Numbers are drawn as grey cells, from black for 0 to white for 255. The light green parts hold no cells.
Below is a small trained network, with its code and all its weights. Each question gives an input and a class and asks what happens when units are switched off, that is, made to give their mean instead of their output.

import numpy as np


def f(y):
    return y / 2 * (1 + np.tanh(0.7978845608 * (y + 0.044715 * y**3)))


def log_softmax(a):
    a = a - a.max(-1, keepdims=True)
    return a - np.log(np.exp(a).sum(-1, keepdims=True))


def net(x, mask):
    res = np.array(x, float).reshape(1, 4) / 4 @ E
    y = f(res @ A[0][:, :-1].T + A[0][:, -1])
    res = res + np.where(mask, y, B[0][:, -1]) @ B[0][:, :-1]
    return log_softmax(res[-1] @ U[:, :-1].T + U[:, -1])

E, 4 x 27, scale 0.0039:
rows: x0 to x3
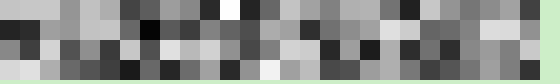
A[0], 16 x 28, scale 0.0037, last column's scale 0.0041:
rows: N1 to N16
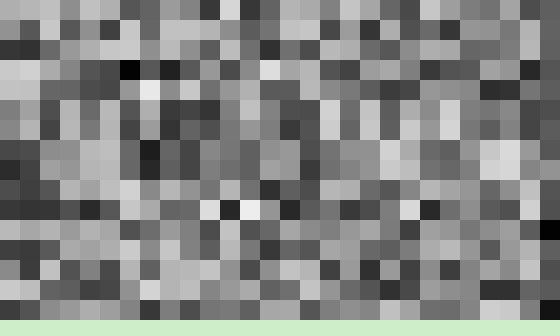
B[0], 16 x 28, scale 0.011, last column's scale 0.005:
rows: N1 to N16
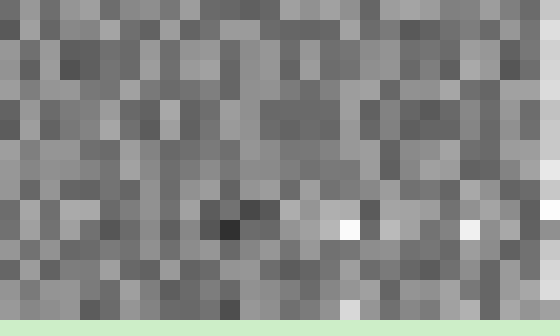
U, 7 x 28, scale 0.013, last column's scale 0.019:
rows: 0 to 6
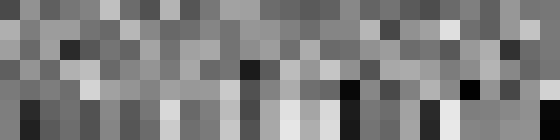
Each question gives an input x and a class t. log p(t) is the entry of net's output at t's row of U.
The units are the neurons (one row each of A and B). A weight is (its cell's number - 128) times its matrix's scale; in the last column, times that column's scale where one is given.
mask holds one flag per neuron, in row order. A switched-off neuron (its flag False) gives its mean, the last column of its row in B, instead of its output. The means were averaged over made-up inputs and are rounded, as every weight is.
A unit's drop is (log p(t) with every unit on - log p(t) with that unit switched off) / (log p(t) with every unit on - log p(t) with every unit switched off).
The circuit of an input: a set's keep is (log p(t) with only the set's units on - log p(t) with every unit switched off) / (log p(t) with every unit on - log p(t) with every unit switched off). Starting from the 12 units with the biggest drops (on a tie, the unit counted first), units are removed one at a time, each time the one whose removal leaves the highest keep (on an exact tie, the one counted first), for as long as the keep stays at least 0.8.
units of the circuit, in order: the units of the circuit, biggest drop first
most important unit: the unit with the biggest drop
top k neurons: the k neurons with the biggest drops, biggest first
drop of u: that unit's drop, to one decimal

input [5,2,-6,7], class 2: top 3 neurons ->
[N4; N2; N14]
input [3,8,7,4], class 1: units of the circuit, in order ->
[N8]
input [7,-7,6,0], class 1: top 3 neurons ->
[N15; N5; N11]
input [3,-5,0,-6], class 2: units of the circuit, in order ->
[N10; N3]
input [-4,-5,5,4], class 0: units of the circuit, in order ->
[N2; N14]
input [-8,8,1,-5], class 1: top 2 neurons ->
[N9; N8]
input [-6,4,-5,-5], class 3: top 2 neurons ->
[N11; N2]
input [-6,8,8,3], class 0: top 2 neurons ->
[N14; N2]
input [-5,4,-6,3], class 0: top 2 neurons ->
[N7; N6]
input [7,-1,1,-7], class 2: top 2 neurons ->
[N3; N10]
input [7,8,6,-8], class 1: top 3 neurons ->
[N8; N9; N16]
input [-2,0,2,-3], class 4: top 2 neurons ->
[N4; N12]
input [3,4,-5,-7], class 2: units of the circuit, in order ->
[N3; N10]
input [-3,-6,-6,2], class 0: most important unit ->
N7
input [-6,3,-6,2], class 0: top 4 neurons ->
[N7; N6; N1; N12]
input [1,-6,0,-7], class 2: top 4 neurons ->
[N10; N3; N13; N9]
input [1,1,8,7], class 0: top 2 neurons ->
[N2; N14]
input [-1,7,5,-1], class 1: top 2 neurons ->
[N9; N8]
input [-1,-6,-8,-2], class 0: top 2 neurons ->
[N7; N6]
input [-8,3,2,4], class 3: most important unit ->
N11
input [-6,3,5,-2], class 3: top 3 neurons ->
[N11; N7; N6]
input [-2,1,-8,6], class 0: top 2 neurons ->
[N7; N6]
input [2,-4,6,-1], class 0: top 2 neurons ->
[N2; N14]
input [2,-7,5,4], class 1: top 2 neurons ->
[N15; N5]
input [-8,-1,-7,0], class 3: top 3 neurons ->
[N11; N2; N14]
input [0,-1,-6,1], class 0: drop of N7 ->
0.0
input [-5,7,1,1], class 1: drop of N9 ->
0.1
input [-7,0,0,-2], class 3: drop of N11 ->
0.3
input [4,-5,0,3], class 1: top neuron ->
[N11]
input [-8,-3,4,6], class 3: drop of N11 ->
1.1
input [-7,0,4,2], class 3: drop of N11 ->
0.6
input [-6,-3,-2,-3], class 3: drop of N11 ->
0.6
